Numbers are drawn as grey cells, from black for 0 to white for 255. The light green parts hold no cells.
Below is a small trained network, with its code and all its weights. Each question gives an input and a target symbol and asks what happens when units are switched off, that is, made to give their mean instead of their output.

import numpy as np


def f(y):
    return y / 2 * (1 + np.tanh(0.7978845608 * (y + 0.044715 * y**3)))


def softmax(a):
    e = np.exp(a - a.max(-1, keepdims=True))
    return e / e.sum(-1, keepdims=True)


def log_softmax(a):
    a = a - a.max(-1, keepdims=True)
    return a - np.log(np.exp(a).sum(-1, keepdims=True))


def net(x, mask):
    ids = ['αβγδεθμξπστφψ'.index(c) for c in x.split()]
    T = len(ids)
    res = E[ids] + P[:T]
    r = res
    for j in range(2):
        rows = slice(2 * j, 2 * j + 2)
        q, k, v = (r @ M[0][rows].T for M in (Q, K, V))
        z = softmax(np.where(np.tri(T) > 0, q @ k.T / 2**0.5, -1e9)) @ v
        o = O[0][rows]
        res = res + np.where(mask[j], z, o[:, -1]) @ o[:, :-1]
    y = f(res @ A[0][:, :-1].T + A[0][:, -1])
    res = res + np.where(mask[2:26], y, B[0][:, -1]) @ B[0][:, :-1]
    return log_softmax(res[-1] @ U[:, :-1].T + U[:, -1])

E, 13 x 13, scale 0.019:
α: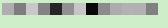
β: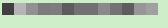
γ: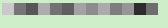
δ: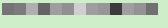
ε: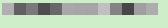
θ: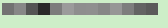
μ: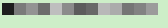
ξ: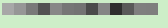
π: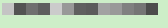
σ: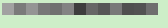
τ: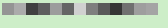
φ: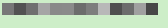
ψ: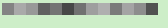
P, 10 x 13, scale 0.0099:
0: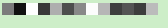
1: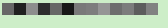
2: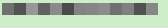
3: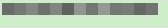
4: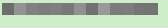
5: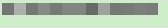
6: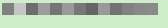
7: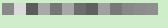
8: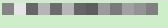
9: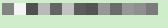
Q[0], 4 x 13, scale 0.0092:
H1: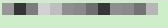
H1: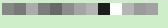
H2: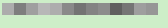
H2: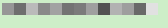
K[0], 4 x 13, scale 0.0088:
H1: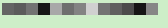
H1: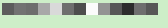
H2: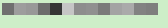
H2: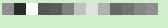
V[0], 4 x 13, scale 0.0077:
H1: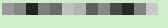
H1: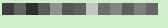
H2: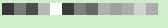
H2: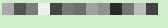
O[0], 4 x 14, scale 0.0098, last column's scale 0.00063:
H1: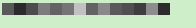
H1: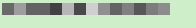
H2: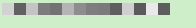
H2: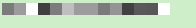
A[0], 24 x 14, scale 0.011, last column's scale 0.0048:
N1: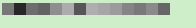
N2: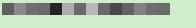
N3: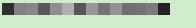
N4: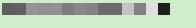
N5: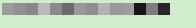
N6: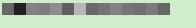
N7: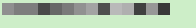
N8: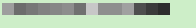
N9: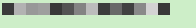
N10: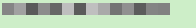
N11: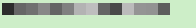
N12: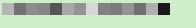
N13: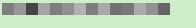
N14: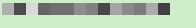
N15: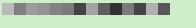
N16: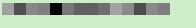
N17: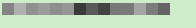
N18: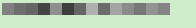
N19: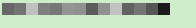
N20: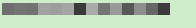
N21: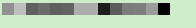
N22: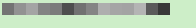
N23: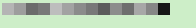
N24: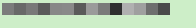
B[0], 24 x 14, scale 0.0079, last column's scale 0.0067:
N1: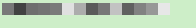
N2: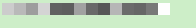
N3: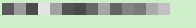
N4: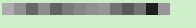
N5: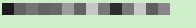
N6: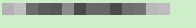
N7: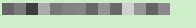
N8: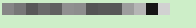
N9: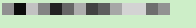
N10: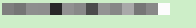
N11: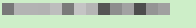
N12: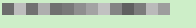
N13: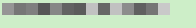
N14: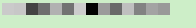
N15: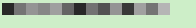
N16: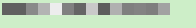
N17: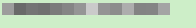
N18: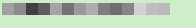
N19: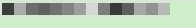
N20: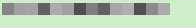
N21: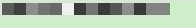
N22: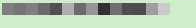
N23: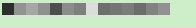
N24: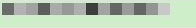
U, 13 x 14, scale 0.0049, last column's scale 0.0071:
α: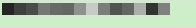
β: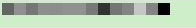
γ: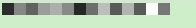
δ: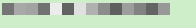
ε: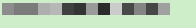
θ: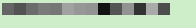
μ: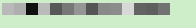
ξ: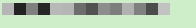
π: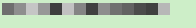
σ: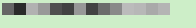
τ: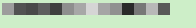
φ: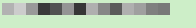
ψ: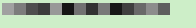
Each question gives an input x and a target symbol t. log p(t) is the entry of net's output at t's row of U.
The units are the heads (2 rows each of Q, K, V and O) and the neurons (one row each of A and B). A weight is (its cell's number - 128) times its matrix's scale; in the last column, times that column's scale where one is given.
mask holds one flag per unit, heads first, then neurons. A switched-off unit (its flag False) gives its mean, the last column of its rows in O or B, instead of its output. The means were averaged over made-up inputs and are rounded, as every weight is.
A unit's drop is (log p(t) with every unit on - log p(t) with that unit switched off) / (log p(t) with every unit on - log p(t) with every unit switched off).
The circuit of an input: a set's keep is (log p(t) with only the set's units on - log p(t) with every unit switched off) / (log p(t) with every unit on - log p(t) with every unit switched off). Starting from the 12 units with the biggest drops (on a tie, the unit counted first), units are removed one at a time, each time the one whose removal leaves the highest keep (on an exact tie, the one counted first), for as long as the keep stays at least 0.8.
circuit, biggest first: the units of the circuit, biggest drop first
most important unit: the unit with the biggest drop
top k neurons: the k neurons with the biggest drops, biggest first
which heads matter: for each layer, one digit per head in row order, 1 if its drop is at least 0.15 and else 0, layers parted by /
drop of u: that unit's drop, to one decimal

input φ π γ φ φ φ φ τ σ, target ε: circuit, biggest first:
[N16; N15]
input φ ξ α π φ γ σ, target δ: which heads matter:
10
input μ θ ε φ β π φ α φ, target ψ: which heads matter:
10
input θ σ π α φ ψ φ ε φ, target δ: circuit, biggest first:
[H1; H2; N19]
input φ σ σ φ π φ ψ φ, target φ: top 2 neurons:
[N1; N17]
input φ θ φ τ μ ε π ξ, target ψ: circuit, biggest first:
[H1; N6]
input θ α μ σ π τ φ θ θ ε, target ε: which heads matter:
11
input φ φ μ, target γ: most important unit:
N3
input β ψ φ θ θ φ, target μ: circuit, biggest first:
[H1; H2; N2]
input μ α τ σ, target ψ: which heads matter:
10
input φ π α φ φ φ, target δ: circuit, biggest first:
[H2; H1; N19]
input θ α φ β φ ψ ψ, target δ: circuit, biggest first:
[H1; N10]
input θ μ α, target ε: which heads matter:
01
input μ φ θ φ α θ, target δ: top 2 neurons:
[N19; N23]
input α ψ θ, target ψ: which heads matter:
10
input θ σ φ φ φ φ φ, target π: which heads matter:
11
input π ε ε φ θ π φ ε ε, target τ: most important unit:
H1
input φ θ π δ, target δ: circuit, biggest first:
[N11; N10]
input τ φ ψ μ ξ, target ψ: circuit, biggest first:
[H1; N6; N1]
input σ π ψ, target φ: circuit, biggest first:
[H1]
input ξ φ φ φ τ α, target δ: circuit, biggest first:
[N16; H2; N19; N14]
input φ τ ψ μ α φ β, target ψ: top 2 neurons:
[N14; N6]
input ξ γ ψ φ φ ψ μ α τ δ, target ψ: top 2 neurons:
[N6; N14]
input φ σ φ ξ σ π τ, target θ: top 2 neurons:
[N21; N11]
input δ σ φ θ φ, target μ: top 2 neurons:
[N2; N15]
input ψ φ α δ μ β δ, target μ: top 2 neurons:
[N14; N4]
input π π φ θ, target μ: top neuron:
[N7]
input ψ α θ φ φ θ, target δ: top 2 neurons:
[N19; N14]
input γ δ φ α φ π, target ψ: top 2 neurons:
[N6; N14]
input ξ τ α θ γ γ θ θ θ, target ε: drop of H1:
0.8
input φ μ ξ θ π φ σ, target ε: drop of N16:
0.2
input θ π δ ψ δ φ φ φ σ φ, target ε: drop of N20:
0.2
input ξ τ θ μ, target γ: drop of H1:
0.3
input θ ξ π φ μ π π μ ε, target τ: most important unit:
N12
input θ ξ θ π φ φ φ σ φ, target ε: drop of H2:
1.0
